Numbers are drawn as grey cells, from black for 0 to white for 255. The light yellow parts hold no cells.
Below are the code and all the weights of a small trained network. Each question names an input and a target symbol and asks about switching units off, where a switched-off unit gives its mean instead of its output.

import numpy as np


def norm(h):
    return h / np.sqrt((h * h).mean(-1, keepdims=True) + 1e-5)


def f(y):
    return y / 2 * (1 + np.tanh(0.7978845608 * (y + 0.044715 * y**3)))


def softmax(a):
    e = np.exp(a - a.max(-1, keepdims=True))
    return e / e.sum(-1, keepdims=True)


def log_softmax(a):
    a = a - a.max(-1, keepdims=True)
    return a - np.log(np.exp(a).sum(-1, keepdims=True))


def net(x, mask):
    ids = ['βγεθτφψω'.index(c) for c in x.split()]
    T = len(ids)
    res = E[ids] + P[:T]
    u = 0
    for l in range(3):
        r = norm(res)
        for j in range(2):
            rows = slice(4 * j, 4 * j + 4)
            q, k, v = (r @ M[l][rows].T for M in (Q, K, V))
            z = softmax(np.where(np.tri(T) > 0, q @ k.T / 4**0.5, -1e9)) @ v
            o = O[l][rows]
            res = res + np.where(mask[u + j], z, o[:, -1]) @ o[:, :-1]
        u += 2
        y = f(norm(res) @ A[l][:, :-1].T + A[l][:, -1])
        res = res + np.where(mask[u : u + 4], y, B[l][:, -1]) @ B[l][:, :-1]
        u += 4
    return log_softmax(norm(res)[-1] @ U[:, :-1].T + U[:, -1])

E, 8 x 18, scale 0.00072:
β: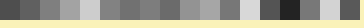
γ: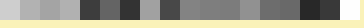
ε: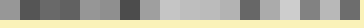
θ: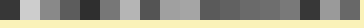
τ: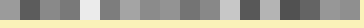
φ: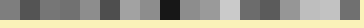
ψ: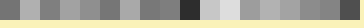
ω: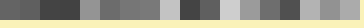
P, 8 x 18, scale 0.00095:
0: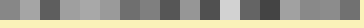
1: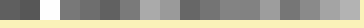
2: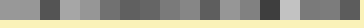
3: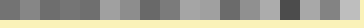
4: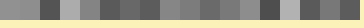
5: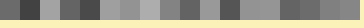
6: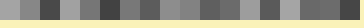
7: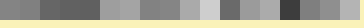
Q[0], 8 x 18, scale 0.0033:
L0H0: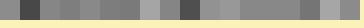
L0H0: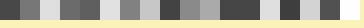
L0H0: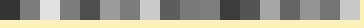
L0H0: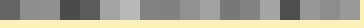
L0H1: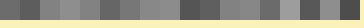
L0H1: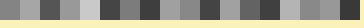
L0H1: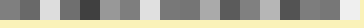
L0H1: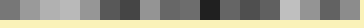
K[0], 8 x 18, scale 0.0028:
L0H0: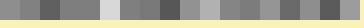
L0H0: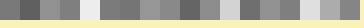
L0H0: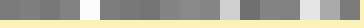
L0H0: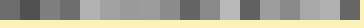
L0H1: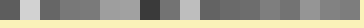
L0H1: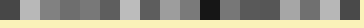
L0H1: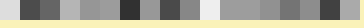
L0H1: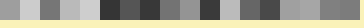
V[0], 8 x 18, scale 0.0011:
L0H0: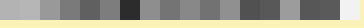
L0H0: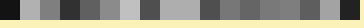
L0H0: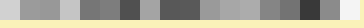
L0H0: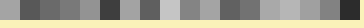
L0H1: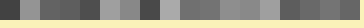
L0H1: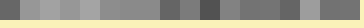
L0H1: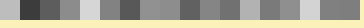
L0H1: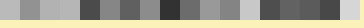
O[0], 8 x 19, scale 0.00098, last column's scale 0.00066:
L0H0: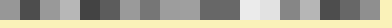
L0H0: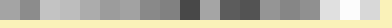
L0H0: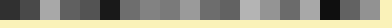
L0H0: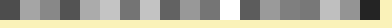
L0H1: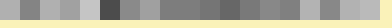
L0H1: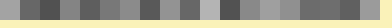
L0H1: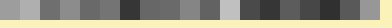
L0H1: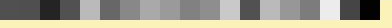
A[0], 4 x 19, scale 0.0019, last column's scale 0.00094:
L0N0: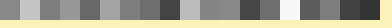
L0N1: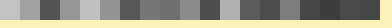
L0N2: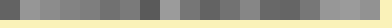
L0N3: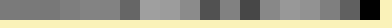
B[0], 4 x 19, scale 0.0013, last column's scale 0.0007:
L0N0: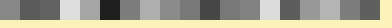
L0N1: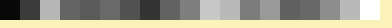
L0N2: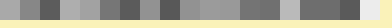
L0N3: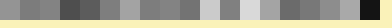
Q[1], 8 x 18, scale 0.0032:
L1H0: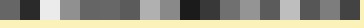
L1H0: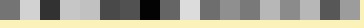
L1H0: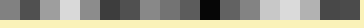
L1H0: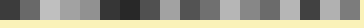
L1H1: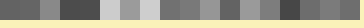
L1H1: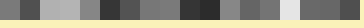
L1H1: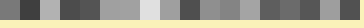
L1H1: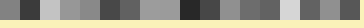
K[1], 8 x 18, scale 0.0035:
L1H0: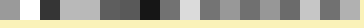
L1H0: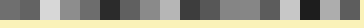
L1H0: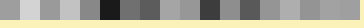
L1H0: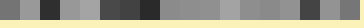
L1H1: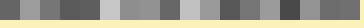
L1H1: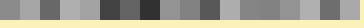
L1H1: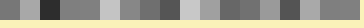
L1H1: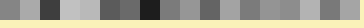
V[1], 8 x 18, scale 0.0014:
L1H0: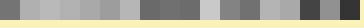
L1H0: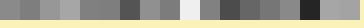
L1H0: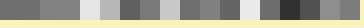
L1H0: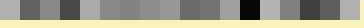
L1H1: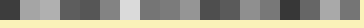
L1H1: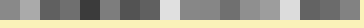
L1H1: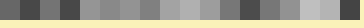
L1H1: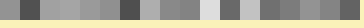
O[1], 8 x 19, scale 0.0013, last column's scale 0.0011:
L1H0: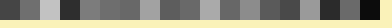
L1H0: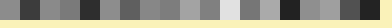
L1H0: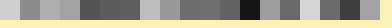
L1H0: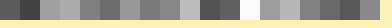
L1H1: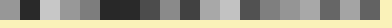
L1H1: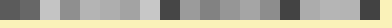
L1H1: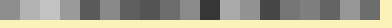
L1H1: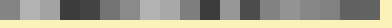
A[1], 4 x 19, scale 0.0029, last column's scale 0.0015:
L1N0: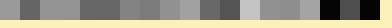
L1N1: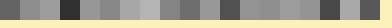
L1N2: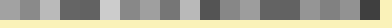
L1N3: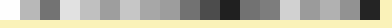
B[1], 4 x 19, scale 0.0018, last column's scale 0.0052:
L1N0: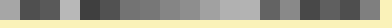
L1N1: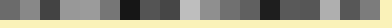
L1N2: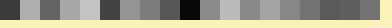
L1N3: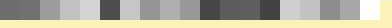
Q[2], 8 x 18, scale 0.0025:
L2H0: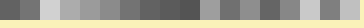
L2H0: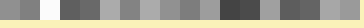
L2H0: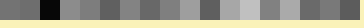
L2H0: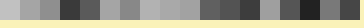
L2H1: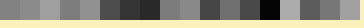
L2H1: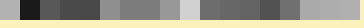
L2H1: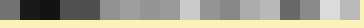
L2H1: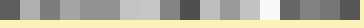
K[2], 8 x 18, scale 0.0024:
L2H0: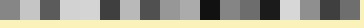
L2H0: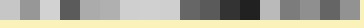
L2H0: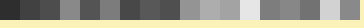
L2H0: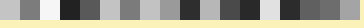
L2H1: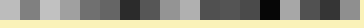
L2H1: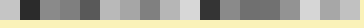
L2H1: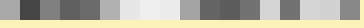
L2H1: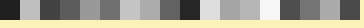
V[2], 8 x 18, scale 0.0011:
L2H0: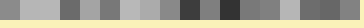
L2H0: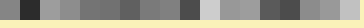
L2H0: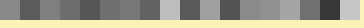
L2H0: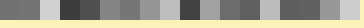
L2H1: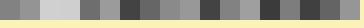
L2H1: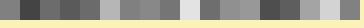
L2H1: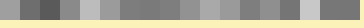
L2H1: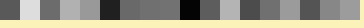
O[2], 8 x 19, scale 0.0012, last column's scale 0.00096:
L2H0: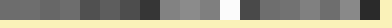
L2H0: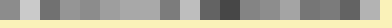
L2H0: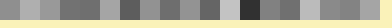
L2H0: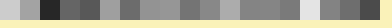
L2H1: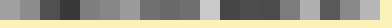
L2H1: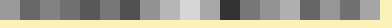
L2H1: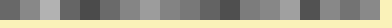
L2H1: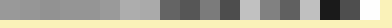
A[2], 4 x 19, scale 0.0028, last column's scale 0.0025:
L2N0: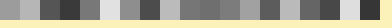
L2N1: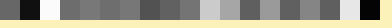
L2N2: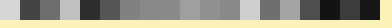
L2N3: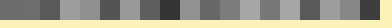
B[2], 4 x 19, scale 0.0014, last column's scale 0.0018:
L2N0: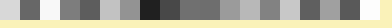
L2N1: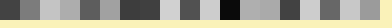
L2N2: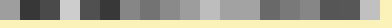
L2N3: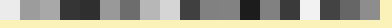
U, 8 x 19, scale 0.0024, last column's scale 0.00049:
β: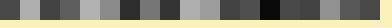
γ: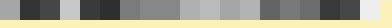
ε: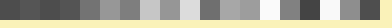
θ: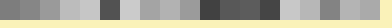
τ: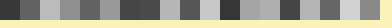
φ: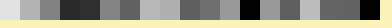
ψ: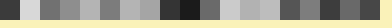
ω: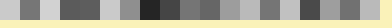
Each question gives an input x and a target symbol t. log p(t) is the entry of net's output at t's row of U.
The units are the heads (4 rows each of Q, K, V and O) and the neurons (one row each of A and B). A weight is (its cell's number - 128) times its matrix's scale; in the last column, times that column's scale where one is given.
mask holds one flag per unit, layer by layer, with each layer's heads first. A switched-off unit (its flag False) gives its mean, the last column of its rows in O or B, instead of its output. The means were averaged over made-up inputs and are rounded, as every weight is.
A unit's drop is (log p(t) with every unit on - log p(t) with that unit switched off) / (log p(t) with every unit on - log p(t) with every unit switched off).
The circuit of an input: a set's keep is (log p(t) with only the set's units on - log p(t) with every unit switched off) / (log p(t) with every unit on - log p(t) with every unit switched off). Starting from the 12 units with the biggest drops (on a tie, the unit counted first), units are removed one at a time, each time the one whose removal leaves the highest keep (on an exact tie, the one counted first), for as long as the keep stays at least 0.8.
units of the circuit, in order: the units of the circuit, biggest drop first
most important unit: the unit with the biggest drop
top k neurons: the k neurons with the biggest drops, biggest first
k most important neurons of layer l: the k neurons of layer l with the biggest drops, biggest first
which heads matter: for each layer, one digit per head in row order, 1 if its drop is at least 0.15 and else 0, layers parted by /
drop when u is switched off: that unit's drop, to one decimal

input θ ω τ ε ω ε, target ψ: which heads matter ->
00 / 01 / 00
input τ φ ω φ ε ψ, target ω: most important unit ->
L1H0
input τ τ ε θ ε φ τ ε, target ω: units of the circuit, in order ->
L2N0, L1N3, L1H1, L1H0
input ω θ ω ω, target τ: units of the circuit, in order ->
L1H1, L2N1, L1N3
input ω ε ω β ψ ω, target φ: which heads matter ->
00 / 10 / 00
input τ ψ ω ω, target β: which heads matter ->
00 / 10 / 00
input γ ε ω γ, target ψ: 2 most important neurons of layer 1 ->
L1N2, L1N3
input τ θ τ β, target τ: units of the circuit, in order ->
L1H1, L2N1, L1N3
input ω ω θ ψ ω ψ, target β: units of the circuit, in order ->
L1N1, L1H0, L1N3
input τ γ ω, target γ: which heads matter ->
10 / 00 / 00
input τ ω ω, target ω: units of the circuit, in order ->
L0N1, L1N3, L2N0
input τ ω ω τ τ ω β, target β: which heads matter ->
10 / 00 / 00
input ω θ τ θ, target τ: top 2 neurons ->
L2N1, L1N3
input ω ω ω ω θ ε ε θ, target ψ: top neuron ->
L1N2
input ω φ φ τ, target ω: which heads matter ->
00 / 00 / 00
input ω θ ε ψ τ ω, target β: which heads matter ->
00 / 00 / 00
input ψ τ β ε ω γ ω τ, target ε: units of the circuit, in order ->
L1N3, L2H1, L0H1
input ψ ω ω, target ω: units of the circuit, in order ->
L1N3, L0N1, L2N0
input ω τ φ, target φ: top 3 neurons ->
L2N3, L1N3, L0N1
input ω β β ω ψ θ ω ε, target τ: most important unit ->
L1H1
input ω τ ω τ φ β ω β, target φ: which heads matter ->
00 / 11 / 00
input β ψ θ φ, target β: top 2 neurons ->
L1N1, L1N3
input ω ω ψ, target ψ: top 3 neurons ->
L0N1, L1N3, L0N0
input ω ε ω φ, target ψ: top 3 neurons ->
L1N2, L1N3, L0N1
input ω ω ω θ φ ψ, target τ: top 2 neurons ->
L2N1, L1N3
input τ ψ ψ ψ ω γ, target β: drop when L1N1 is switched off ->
0.7
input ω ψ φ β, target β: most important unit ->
L1H0
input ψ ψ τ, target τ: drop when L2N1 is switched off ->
0.2
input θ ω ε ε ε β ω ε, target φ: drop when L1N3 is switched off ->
0.2
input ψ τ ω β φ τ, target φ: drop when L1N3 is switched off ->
0.2
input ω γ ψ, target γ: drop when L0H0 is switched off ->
1.6
